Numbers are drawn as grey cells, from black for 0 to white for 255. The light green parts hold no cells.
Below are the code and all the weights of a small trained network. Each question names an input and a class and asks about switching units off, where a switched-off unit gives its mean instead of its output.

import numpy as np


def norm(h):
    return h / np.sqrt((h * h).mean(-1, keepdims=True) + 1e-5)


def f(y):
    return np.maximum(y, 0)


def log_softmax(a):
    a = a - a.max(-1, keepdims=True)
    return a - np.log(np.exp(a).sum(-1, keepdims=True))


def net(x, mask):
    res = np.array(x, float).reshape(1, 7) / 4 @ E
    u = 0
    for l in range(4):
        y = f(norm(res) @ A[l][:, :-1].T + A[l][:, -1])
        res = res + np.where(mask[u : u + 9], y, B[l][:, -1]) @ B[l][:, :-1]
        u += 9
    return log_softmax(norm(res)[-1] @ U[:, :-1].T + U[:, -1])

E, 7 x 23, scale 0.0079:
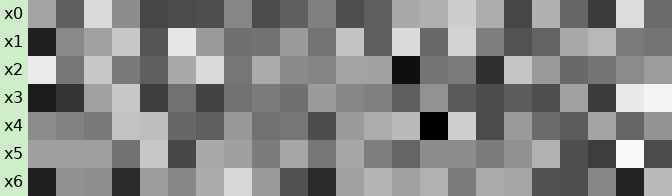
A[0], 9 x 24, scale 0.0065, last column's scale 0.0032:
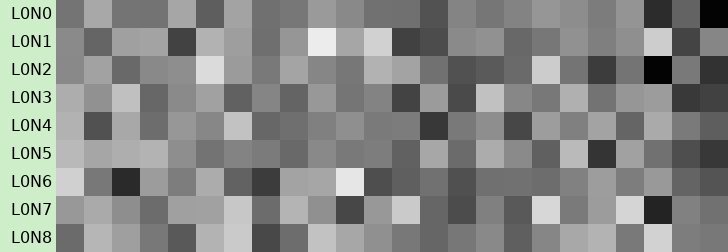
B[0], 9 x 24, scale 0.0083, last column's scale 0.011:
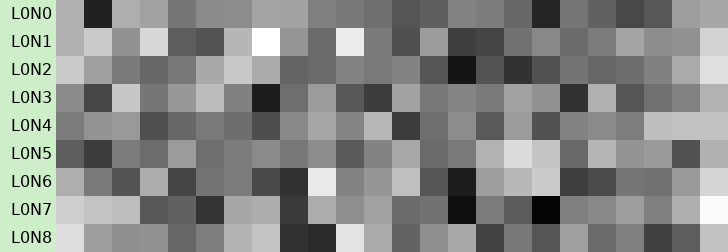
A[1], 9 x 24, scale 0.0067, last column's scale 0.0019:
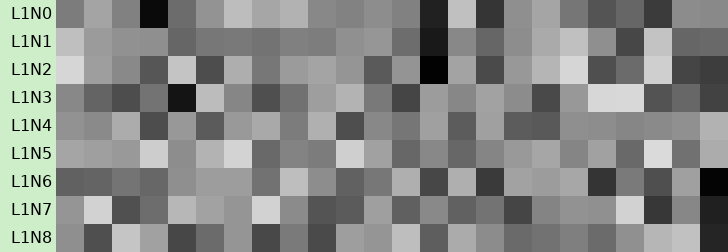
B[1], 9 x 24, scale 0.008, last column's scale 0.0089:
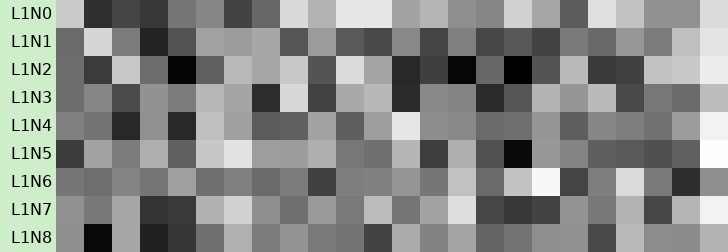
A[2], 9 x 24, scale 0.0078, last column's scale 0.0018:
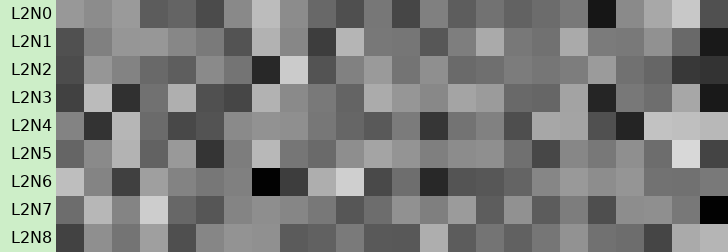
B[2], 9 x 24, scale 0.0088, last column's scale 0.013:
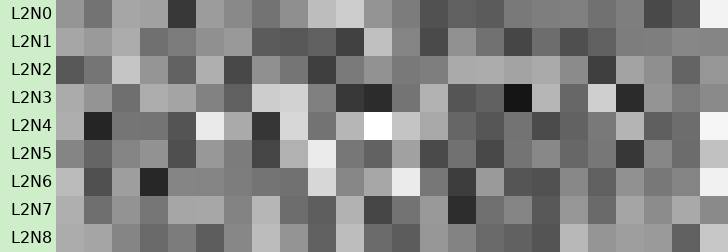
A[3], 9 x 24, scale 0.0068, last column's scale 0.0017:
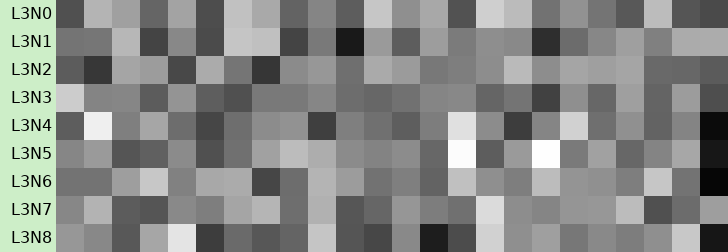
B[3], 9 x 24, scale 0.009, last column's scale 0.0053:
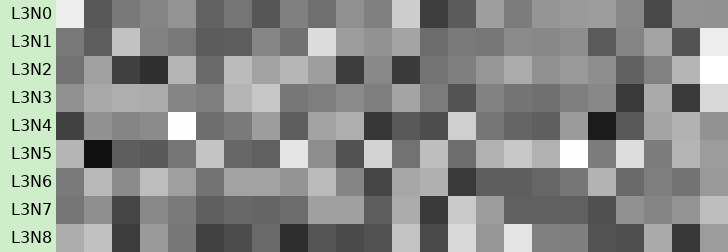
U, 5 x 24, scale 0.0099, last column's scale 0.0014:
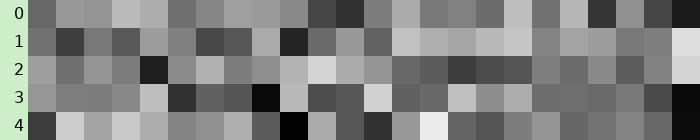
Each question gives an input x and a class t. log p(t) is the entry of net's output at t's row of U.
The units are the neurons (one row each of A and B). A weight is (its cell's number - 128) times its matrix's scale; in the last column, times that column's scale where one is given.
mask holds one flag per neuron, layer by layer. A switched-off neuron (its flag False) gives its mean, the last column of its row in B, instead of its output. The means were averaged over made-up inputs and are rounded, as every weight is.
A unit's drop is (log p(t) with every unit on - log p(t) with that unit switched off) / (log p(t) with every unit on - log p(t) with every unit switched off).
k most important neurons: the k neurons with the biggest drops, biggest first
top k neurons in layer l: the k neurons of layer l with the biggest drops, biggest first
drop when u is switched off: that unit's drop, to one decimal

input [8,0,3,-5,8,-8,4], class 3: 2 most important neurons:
(L1N2 L0N5)
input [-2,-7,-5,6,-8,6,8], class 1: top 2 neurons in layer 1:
(L1N0 L1N6)
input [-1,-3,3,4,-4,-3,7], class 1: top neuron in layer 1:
(L1N0)
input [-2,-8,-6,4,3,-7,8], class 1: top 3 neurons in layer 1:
(L1N2 L1N6 L1N0)
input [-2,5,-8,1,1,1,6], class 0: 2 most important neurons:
(L0N7 L2N3)
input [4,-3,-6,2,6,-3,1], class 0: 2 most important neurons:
(L1N2 L0N7)
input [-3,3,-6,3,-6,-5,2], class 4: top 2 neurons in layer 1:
(L1N0 L1N4)
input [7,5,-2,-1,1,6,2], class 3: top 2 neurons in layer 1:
(L1N2 L1N3)
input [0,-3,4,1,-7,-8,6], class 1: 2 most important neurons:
(L1N0 L0N1)
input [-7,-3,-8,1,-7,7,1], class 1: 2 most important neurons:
(L0N7 L1N0)
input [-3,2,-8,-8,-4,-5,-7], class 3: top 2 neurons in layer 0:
(L0N6 L0N1)
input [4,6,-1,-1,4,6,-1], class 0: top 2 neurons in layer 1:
(L1N2 L1N5)
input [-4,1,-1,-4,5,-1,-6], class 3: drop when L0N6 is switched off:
0.2
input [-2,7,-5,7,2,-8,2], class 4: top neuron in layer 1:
(L1N0)
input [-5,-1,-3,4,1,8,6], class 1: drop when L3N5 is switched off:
0.3
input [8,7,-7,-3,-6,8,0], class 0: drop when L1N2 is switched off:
0.2
